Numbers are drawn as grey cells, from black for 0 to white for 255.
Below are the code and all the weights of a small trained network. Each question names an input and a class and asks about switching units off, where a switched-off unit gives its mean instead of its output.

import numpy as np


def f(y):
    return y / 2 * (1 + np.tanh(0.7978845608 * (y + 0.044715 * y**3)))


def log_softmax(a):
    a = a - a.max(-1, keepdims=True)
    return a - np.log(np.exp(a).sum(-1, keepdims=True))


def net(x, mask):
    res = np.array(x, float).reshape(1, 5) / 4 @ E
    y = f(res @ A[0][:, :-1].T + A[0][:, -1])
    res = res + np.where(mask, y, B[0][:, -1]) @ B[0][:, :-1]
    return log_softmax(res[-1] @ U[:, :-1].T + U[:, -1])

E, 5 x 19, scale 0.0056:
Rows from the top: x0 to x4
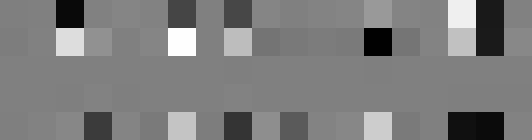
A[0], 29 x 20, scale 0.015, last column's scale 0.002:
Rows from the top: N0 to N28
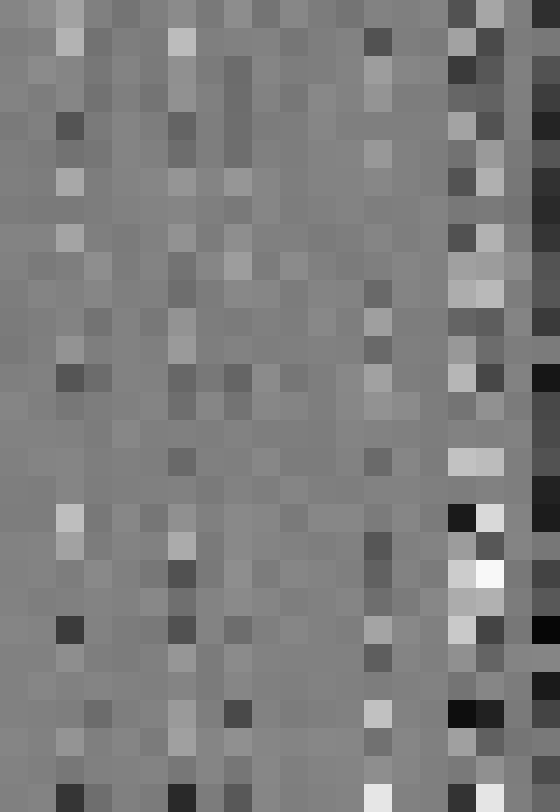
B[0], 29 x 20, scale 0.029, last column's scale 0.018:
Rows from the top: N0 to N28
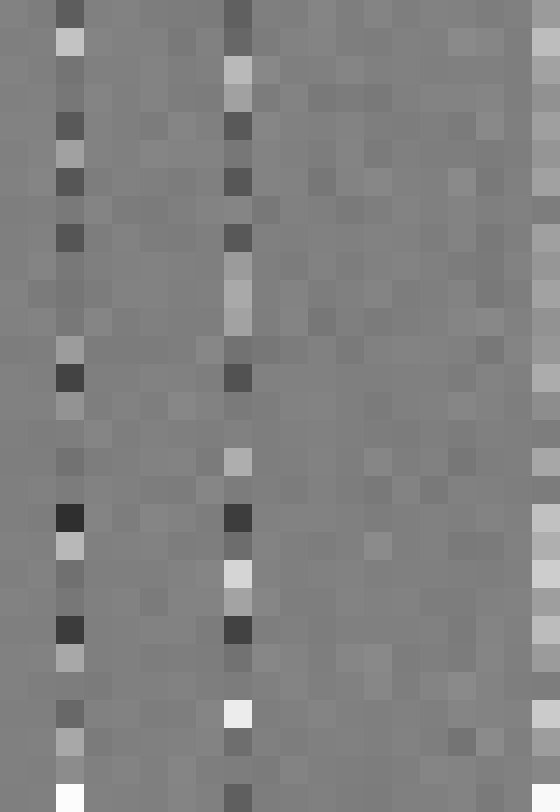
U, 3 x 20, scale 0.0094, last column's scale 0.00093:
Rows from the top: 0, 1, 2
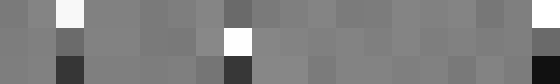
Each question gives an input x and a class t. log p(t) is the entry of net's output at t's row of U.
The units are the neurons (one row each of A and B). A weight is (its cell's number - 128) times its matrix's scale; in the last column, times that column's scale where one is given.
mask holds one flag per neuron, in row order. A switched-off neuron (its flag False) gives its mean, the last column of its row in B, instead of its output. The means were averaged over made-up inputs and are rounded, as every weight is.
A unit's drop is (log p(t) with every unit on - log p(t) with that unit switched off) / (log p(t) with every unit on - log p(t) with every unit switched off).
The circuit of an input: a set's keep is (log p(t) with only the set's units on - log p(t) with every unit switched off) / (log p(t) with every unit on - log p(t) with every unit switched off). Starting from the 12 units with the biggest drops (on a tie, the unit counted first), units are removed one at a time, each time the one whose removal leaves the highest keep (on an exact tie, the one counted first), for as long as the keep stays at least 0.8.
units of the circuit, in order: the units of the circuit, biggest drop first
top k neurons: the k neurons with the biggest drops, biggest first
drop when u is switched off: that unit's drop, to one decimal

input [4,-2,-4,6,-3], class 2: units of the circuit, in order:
(N22)
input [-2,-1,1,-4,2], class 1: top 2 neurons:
(N28, N22)
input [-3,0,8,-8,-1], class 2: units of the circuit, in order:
(N28, N25)
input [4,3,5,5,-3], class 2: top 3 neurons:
(N28, N25, N22)
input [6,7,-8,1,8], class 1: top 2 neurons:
(N25, N28)
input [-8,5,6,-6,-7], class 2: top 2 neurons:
(N18, N25)
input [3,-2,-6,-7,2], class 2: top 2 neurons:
(N20, N1)
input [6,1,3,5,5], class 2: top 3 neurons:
(N22, N13, N20)
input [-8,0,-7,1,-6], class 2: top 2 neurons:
(N18, N25)
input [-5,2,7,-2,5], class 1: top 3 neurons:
(N25, N22, N2)
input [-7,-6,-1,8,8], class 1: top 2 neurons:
(N25, N2)
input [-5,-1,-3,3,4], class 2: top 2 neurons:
(N18, N20)
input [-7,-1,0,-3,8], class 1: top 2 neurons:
(N25, N2)
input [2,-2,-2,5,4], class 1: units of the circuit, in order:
(N25)
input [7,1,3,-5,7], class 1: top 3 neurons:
(N25, N18, N2)
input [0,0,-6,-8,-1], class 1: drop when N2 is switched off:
-0.1
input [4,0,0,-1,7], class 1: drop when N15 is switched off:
0.0
